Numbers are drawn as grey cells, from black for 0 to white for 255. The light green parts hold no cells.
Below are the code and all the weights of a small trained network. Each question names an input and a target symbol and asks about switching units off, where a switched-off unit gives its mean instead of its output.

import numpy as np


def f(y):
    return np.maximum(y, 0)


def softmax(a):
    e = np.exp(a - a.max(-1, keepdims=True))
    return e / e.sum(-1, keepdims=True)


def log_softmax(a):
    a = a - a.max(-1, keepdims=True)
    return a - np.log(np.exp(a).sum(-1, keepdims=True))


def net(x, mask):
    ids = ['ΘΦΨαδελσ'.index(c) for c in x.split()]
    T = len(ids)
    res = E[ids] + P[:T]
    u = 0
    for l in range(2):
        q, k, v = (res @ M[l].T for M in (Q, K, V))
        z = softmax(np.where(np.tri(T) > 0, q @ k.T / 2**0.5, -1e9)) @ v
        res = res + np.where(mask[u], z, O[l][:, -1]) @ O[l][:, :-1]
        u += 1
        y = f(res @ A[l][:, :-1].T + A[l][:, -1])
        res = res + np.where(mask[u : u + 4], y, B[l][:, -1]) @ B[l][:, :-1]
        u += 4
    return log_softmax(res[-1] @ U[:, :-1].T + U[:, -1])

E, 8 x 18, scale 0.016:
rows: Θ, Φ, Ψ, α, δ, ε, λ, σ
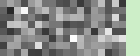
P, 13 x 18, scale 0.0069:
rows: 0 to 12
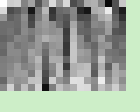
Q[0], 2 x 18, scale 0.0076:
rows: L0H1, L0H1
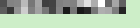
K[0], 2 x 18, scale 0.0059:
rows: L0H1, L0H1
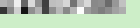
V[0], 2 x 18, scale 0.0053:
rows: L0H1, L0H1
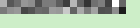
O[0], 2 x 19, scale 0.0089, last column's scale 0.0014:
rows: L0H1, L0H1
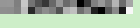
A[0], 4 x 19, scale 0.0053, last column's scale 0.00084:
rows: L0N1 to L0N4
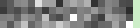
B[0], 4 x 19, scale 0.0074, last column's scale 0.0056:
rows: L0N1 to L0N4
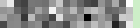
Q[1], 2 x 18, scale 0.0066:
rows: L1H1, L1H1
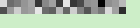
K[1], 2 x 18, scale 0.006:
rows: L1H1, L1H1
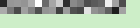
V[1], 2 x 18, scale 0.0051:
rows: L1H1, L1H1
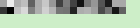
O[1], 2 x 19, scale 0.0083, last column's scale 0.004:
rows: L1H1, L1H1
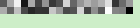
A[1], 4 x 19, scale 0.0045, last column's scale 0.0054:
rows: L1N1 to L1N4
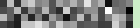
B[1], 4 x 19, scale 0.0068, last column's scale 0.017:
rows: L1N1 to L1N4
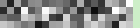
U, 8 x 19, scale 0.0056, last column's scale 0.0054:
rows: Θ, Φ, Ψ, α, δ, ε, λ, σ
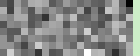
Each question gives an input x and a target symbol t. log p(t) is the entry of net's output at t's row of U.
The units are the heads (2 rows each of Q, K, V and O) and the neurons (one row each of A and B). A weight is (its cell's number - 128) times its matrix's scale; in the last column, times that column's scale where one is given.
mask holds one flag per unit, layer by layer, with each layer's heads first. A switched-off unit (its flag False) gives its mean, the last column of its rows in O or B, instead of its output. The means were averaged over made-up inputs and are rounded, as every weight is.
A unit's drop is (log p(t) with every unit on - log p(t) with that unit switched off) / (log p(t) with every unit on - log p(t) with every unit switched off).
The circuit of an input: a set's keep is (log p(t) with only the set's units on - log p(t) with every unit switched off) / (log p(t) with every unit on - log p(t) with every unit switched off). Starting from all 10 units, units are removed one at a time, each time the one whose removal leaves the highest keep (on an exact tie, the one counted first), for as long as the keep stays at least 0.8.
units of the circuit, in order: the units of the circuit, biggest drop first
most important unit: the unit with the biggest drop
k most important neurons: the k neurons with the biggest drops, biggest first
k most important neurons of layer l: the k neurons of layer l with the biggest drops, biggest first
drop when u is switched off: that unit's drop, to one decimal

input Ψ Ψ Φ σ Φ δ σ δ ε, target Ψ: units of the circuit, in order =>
(L0H1)
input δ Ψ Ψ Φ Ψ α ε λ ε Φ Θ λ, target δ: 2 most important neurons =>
(L1N3 L1N1)
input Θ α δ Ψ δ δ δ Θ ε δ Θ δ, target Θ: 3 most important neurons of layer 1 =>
(L1N1 L1N4 L1N2)
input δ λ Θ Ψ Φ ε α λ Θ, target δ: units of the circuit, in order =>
(L1H1 L1N3 L0H1)
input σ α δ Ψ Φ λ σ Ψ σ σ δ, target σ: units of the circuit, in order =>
(L1H1 L1N1 L0N1)
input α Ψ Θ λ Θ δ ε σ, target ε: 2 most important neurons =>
(L0N4 L1N1)
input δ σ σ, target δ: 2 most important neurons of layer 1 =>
(L1N4 L1N3)
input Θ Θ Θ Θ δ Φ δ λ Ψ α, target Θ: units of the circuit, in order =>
(L1H1 L1N1)
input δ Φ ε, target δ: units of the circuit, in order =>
(L1H1 L1N3)
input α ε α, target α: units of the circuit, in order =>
(L1N2 L1H1 L0N1)
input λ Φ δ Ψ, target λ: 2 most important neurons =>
(L0N1 L1N4)
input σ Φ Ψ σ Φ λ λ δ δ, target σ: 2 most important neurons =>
(L1N1 L0N1)
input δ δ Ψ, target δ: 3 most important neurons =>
(L1N3 L1N1 L0N1)
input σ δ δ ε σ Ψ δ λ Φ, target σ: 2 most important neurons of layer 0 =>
(L0N4 L0N1)
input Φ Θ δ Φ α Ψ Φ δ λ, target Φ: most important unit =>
L1H1
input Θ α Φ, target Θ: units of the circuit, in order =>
(L1H1 L0H1 L1N1)
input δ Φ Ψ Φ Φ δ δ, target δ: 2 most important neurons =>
(L1N3 L0N1)
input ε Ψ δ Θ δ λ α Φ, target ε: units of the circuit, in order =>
(L1N4 L1H1 L1N1)
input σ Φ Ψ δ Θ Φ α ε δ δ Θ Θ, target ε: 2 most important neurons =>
(L1N3 L1N4)
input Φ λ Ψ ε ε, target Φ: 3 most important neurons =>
(L1N4 L0N1 L0N4)
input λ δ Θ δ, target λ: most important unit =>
L0H1
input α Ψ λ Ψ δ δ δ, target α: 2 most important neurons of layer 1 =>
(L1N2 L1N4)
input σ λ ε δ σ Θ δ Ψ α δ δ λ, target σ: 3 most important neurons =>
(L1N1 L0N1 L0N3)
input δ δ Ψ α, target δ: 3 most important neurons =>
(L1N3 L0N1 L1N1)
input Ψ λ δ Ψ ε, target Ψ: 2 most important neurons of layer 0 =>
(L0N4 L0N1)
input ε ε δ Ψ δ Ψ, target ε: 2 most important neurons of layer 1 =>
(L1N4 L1N1)
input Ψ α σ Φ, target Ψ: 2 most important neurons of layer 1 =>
(L1N4 L1N3)
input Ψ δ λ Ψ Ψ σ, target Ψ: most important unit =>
L0H1
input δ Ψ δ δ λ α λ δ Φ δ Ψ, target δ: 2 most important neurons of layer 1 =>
(L1N3 L1N1)
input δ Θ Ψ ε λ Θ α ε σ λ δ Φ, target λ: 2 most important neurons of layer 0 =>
(L0N4 L0N1)
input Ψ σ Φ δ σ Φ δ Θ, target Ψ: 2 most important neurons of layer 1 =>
(L1N4 L1N3)
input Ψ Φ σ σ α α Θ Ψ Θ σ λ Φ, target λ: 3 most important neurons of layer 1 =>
(L1N1 L1N3 L1N2)
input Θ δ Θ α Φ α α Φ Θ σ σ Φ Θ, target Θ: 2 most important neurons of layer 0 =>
(L0N3 L0N4)
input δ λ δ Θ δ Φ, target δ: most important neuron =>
(L1N3)
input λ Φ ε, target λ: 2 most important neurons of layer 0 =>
(L0N1 L0N3)
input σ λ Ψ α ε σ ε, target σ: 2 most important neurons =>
(L1N1 L0N1)
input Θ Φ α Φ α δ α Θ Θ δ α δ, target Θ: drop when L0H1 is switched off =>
0.2
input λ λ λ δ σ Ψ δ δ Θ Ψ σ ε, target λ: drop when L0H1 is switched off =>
0.8
